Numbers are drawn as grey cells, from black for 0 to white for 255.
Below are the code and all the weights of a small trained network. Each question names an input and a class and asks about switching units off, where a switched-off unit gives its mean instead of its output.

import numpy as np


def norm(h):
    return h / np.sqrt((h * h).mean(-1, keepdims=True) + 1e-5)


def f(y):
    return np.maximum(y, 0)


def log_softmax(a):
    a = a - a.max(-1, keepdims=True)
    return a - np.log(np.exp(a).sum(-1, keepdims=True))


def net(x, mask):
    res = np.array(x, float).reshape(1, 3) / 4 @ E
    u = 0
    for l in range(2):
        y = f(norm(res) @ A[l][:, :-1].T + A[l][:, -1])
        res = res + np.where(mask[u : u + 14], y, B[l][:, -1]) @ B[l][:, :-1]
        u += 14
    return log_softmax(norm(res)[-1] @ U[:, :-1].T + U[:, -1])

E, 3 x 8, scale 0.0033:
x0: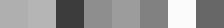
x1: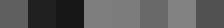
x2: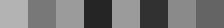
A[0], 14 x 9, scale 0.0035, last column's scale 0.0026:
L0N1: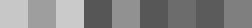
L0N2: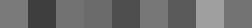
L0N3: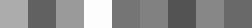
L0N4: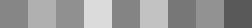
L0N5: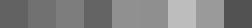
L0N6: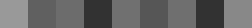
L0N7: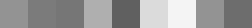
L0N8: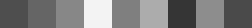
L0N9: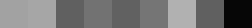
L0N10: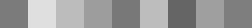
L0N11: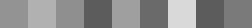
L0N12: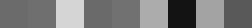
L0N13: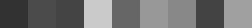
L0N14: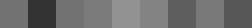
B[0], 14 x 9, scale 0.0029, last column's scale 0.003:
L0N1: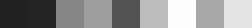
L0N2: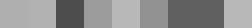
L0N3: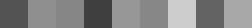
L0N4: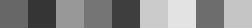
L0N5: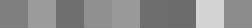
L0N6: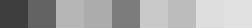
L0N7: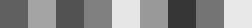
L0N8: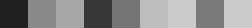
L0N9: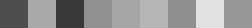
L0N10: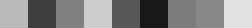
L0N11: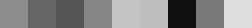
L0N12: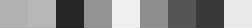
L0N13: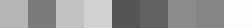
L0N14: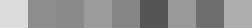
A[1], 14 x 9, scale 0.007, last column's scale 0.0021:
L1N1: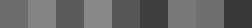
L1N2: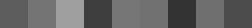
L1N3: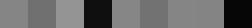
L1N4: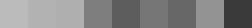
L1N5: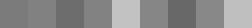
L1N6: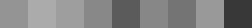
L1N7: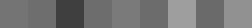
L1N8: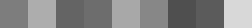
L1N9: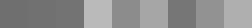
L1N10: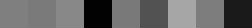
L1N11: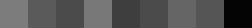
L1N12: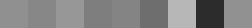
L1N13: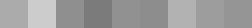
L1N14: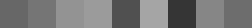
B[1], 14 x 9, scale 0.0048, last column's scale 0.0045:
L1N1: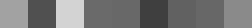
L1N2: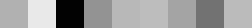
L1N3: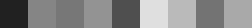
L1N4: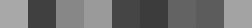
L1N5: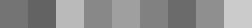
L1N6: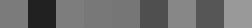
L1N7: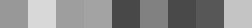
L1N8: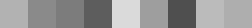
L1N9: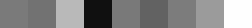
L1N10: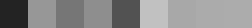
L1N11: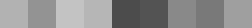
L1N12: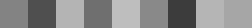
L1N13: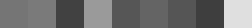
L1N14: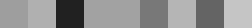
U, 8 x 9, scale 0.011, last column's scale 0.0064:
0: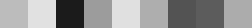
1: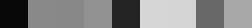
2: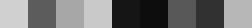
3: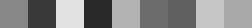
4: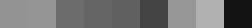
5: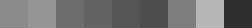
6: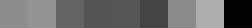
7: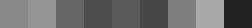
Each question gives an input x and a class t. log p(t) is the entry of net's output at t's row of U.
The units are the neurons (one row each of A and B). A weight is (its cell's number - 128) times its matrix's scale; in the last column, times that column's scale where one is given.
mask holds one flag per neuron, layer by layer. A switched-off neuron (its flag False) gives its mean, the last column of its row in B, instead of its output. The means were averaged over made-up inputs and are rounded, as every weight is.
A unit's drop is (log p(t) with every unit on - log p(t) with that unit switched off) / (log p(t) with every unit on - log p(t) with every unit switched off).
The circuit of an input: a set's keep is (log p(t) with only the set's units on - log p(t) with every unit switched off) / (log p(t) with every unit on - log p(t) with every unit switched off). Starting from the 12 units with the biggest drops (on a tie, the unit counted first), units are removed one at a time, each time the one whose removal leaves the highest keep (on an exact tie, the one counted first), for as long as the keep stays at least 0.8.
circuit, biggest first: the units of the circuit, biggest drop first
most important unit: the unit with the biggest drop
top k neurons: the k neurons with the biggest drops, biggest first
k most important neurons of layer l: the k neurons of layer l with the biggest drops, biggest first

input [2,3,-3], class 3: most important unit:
L1N9
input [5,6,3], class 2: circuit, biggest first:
(L1N7; L1N2)
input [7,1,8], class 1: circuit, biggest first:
(L1N10; L0N12)
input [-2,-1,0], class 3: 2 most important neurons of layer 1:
(L1N2; L1N5)
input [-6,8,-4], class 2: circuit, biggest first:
(L0N13; L1N11)
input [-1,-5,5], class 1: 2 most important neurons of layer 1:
(L1N3; L1N10)
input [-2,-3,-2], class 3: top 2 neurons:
(L0N12; L0N10)
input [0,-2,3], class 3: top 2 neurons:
(L0N1; L0N11)
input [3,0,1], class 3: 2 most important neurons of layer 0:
(L0N11; L0N12)
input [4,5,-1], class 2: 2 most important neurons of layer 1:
(L1N7; L1N2)
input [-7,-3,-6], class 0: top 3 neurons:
(L1N14; L0N12; L0N1)
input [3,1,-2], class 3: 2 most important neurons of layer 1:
(L1N9; L1N2)
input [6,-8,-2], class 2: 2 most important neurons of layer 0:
(L0N10; L0N12)
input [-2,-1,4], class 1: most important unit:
L0N13
